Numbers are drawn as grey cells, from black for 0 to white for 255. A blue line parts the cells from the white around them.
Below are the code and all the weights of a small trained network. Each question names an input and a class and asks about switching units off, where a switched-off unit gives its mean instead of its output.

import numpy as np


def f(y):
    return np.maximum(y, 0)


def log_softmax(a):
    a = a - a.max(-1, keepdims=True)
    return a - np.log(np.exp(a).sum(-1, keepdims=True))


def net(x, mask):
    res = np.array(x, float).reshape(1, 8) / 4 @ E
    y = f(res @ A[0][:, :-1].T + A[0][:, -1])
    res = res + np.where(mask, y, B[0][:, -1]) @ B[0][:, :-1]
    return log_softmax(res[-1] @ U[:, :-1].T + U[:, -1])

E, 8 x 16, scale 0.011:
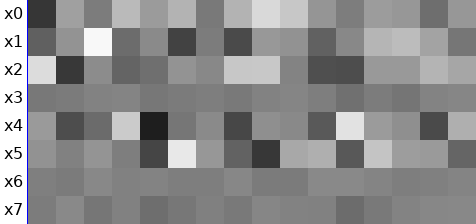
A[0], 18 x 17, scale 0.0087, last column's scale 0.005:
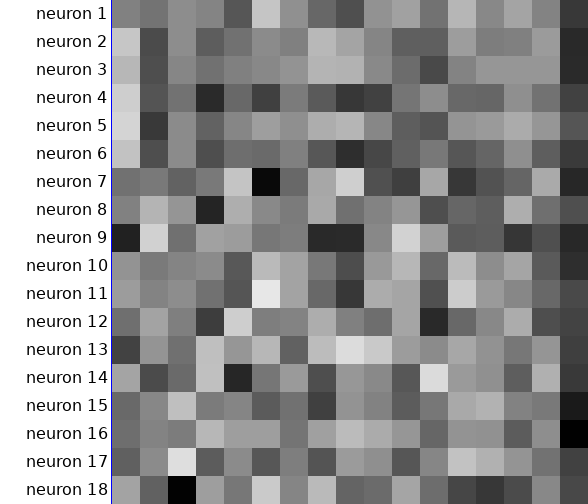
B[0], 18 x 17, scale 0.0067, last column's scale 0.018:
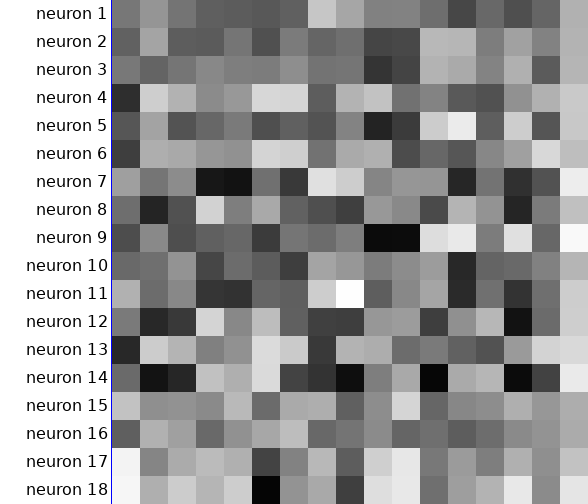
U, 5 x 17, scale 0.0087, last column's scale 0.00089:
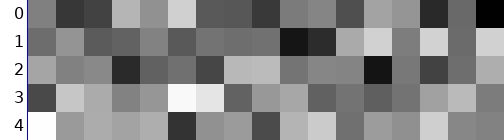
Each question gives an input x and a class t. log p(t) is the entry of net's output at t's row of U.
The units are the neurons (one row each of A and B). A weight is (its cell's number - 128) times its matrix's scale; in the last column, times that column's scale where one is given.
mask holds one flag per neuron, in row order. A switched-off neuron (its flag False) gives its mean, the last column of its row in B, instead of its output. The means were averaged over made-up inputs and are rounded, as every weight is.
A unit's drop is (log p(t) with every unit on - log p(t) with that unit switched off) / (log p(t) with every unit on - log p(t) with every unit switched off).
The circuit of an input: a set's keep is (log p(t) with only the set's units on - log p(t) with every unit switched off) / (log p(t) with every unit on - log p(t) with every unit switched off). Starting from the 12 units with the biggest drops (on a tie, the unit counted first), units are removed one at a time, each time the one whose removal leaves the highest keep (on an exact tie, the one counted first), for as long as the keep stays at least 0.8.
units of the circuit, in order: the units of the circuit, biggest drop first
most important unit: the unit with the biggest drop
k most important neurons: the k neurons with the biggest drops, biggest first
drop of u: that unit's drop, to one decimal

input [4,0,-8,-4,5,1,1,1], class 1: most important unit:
neuron 9
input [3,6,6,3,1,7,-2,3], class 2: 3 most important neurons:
(neuron 11; neuron 9; neuron 18)
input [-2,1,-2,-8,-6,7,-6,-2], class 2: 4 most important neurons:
(neuron 11; neuron 14; neuron 10; neuron 1)
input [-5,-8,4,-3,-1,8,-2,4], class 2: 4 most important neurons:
(neuron 11; neuron 10; neuron 1; neuron 17)
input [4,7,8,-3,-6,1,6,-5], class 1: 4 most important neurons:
(neuron 5; neuron 18; neuron 14; neuron 3)
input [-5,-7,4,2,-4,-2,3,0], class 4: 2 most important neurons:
(neuron 18; neuron 13)
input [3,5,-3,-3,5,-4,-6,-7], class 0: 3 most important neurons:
(neuron 18; neuron 14; neuron 11)
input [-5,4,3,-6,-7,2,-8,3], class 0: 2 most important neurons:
(neuron 12; neuron 8)
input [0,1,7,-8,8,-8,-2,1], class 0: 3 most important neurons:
(neuron 14; neuron 9; neuron 11)
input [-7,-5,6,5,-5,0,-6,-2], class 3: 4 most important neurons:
(neuron 4; neuron 6; neuron 9; neuron 14)
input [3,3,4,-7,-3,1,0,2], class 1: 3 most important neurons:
(neuron 14; neuron 18; neuron 5)
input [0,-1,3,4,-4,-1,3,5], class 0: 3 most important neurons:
(neuron 9; neuron 12; neuron 8)
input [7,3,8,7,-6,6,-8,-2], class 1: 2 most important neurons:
(neuron 5; neuron 14)
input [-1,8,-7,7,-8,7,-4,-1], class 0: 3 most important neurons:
(neuron 12; neuron 8; neuron 18)
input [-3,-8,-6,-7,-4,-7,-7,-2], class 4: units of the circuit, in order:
(neuron 18)
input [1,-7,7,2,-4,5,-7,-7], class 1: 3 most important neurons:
(neuron 5; neuron 2; neuron 3)
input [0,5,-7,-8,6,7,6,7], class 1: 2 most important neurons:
(neuron 9; neuron 7)
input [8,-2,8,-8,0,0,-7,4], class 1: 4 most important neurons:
(neuron 5; neuron 3; neuron 2; neuron 4)
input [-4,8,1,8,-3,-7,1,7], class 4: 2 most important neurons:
(neuron 17; neuron 15)
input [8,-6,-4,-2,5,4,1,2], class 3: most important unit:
neuron 13
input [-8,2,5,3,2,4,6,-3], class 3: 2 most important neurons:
(neuron 4; neuron 6)
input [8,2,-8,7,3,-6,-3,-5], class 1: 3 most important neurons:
(neuron 9; neuron 4; neuron 6)
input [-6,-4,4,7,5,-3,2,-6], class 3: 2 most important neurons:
(neuron 4; neuron 6)
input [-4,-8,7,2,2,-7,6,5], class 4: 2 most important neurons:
(neuron 18; neuron 9)
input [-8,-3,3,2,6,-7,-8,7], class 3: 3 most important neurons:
(neuron 4; neuron 6; neuron 11)
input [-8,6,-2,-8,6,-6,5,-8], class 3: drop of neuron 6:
0.4
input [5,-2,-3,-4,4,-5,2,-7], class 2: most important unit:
neuron 7
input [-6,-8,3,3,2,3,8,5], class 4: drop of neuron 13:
0.1
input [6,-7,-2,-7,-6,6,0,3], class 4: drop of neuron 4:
0.2
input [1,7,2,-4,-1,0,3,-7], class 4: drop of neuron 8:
0.0
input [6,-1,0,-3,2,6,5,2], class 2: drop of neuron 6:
0.2
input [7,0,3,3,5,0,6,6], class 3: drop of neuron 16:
0.1
